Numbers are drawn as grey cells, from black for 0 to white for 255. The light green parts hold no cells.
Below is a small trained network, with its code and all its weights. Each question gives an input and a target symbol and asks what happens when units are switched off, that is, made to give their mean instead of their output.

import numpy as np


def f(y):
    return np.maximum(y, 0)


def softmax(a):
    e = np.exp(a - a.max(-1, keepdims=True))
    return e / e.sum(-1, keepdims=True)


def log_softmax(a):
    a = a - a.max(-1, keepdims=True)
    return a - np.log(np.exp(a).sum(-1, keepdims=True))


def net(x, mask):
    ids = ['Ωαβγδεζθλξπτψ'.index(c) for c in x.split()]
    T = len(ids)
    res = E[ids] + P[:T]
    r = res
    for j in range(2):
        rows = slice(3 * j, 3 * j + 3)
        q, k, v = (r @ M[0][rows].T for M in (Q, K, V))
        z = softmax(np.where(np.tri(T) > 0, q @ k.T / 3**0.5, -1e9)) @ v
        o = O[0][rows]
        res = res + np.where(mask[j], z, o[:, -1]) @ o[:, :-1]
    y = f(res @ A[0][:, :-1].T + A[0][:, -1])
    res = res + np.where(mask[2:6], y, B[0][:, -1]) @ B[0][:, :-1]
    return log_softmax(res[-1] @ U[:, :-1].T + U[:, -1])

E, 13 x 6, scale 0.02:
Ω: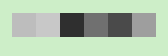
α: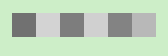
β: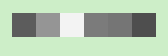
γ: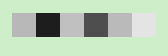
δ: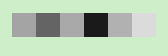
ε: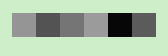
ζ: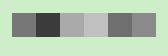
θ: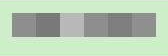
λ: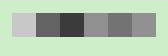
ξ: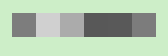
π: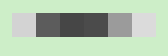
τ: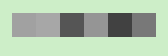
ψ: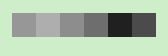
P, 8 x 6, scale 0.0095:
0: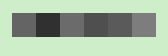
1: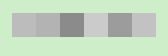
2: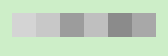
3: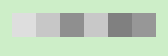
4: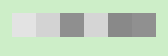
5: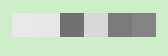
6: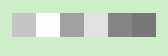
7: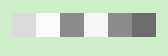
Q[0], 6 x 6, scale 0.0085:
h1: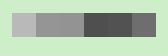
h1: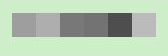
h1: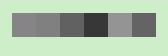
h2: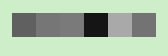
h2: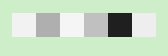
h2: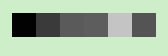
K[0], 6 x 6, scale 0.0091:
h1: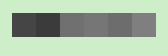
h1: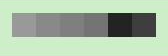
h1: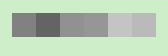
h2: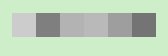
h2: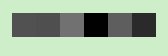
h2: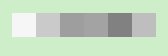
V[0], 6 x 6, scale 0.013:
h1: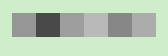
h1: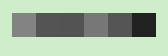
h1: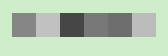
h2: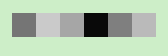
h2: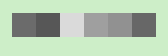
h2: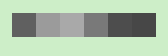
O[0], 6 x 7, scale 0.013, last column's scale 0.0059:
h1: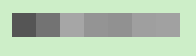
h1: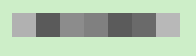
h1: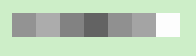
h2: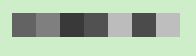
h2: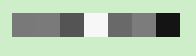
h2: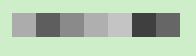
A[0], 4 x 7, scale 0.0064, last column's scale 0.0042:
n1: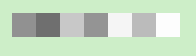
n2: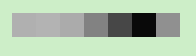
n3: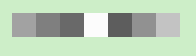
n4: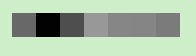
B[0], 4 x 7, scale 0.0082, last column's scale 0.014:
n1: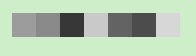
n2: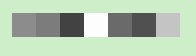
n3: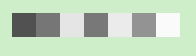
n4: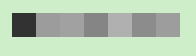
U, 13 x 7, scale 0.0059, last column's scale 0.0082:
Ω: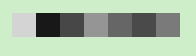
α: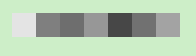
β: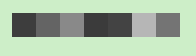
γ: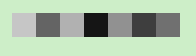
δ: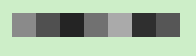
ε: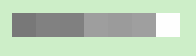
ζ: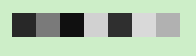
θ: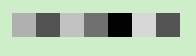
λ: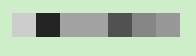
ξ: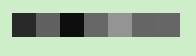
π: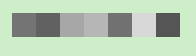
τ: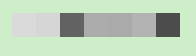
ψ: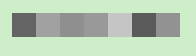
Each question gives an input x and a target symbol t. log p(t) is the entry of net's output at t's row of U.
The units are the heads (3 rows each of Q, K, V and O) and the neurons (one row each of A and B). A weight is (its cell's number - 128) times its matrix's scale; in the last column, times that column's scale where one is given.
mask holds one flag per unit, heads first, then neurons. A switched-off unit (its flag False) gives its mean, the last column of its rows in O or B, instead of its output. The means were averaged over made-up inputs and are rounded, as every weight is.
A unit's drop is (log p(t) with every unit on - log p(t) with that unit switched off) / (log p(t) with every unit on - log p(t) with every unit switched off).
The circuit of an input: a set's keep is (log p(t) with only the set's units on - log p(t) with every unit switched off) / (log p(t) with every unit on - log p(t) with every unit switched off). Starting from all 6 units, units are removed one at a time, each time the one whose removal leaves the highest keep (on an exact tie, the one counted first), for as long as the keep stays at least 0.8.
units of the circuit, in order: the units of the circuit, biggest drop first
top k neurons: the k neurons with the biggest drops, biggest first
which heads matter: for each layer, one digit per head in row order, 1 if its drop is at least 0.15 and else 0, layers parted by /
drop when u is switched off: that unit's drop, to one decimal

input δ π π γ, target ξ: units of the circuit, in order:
h2
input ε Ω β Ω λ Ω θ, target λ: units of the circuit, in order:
h2, h1
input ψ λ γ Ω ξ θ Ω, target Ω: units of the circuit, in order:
h1, h2
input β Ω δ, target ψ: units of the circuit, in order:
h2, n3, n4
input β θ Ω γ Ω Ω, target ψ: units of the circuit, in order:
h2, n3
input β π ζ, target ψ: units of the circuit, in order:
h2, n3
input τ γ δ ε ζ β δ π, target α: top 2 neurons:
n3, n1
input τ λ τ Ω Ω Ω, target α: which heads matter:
11
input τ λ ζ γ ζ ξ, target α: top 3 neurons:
n3, n2, n4
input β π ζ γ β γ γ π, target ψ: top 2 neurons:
n3, n4
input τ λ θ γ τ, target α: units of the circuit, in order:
n3, h2, h1
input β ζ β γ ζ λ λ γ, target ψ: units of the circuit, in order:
h2, n3, n4
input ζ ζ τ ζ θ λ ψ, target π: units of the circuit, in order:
h2, n3
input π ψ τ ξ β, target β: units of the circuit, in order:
h2
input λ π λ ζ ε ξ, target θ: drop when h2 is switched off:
0.7
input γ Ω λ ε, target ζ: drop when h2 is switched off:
1.2
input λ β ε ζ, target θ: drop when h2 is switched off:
0.8
